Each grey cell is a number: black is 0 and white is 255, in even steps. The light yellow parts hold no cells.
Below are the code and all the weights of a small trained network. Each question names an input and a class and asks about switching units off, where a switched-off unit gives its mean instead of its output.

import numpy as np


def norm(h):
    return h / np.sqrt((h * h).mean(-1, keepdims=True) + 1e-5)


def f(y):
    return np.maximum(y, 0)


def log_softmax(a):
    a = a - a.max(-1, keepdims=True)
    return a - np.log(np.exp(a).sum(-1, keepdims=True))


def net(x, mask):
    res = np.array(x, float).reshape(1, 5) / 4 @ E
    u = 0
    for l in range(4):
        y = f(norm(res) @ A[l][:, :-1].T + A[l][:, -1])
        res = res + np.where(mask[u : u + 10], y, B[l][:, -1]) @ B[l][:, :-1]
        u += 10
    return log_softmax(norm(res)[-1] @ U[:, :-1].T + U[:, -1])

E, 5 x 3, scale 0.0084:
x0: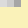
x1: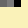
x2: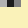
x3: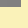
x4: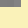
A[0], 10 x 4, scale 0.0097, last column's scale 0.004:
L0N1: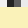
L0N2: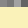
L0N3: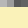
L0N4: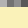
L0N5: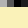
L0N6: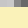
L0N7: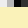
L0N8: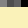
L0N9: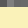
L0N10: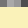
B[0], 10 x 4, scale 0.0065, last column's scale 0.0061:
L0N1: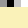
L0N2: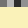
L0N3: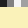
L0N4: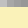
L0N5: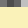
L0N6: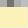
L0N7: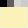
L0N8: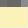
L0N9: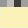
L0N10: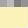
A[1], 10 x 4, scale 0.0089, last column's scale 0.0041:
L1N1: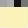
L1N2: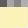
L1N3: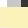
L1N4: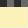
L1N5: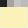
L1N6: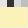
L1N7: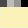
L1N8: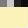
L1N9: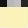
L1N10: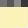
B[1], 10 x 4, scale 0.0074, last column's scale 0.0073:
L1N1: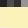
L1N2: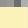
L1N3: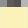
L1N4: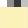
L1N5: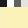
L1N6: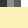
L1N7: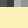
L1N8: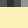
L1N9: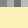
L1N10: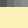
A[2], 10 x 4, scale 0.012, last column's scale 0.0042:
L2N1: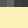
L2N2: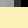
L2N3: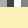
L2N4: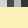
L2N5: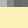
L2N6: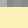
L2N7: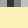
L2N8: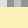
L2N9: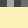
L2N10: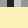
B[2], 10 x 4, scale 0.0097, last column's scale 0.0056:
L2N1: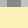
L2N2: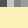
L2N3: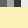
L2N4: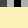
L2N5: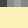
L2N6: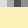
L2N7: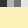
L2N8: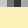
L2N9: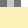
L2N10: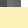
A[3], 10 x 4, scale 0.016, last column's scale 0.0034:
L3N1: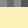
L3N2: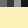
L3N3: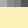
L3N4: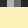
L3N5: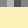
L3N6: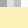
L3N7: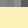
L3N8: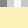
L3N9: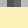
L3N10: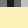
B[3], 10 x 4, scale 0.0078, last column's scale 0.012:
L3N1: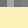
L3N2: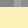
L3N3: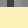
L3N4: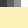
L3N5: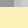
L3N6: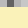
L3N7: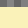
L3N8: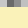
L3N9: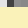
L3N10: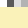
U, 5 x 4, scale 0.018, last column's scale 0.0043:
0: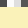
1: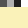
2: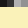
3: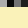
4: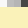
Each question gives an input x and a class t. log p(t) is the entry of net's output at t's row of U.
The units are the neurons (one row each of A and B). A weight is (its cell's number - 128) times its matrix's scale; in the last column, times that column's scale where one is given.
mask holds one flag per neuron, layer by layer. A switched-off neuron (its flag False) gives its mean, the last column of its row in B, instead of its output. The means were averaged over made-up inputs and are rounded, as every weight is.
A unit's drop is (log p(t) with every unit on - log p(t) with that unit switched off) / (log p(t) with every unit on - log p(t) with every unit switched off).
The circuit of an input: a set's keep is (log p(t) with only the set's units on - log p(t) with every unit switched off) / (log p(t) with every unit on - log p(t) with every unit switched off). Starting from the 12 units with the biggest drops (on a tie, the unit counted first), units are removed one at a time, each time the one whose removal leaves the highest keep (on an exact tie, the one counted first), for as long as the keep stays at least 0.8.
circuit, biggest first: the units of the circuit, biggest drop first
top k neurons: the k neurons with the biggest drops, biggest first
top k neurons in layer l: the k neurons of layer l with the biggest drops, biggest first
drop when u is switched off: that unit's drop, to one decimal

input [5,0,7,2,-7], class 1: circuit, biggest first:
[L2N4]
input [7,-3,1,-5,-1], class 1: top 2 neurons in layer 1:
[L1N5 L1N3]
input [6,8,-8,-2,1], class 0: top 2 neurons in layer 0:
[L0N7 L0N3]
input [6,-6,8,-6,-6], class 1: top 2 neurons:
[L2N4 L2N3]
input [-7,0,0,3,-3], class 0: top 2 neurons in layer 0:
[L0N1 L0N5]
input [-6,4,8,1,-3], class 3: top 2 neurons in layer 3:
[L3N10 L3N4]
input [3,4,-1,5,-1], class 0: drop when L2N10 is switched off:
0.1
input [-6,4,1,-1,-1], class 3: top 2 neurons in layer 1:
[L1N5 L1N6]
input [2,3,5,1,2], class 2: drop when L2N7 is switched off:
0.1
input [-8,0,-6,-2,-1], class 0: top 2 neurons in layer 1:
[L1N6 L1N3]
